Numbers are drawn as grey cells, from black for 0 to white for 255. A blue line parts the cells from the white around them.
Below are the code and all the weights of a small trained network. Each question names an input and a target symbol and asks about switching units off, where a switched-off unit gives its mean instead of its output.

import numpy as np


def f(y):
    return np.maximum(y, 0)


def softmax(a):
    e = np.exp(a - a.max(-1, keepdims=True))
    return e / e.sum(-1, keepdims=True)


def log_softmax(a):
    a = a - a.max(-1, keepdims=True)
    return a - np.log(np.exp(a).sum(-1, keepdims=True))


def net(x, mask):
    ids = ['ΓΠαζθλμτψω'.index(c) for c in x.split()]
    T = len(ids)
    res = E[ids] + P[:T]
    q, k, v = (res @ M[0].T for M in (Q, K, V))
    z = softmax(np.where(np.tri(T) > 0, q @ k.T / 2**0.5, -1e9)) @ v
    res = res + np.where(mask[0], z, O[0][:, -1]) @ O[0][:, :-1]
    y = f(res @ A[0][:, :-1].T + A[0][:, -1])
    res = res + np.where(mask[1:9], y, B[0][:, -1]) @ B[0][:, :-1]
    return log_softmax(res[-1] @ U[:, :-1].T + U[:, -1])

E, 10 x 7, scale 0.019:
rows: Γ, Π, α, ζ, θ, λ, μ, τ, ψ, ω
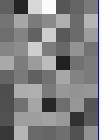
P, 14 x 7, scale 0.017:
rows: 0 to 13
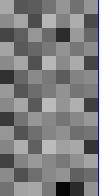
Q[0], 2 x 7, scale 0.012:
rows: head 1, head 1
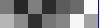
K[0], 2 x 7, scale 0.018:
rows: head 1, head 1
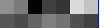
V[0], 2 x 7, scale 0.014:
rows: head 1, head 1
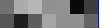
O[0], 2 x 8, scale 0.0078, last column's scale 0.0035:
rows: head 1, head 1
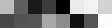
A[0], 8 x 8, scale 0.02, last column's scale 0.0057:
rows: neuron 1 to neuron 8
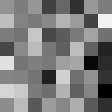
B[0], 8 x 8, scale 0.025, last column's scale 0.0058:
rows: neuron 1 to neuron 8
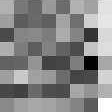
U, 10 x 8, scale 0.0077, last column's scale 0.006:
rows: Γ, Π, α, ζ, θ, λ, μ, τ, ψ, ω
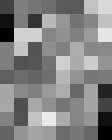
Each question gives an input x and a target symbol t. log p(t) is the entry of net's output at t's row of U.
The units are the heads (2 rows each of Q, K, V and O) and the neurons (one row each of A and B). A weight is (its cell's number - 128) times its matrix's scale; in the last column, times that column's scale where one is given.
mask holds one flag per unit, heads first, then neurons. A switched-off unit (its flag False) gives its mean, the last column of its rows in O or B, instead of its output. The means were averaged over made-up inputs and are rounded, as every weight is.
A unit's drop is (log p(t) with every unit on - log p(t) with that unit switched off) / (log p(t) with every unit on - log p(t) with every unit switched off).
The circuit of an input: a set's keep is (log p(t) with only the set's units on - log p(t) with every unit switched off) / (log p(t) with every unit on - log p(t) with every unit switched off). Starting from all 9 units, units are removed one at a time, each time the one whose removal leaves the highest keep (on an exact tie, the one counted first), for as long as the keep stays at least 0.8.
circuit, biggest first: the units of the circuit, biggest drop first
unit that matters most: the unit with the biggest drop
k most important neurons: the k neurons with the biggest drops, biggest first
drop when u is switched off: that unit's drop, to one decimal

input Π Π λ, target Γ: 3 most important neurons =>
(neuron 4; neuron 8; neuron 3)
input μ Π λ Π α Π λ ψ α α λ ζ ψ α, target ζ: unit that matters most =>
neuron 1
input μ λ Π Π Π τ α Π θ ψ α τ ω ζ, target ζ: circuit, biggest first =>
(neuron 1; neuron 3)
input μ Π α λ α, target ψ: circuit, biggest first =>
(neuron 8; head 1)
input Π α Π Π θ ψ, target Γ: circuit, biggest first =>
(neuron 4; neuron 8)
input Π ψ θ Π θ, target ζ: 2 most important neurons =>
(neuron 8; neuron 2)
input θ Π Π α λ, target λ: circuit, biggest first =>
(neuron 5; neuron 2; head 1)
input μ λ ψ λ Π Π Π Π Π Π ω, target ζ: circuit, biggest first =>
(head 1; neuron 8)
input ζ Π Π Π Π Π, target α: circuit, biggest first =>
(head 1; neuron 2)
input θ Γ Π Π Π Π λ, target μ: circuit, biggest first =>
(neuron 6; neuron 2)
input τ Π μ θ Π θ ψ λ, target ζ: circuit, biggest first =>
(head 1; neuron 8)
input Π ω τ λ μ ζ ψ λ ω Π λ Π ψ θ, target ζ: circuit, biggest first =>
(neuron 1; neuron 3)
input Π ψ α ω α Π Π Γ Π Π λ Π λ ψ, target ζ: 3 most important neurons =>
(neuron 1; neuron 3; neuron 2)
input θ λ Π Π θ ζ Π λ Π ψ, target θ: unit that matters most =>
neuron 6
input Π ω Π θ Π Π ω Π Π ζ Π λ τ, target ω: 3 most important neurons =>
(neuron 6; neuron 5; neuron 3)
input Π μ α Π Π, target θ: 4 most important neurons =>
(neuron 2; neuron 7; neuron 6; neuron 3)
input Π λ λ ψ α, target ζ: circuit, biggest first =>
(head 1; neuron 8)
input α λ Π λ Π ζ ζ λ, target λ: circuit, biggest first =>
(neuron 5; neuron 2)
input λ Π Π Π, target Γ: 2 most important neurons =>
(neuron 7; neuron 6)
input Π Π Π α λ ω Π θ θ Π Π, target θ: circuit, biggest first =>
(neuron 2)
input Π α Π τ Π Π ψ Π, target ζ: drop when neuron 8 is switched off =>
0.4
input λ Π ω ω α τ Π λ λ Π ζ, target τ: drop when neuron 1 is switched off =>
-0.1
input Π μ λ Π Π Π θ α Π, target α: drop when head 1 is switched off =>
0.4
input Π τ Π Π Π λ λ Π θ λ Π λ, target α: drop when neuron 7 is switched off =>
0.1
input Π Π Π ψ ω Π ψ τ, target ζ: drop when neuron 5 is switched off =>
0.0
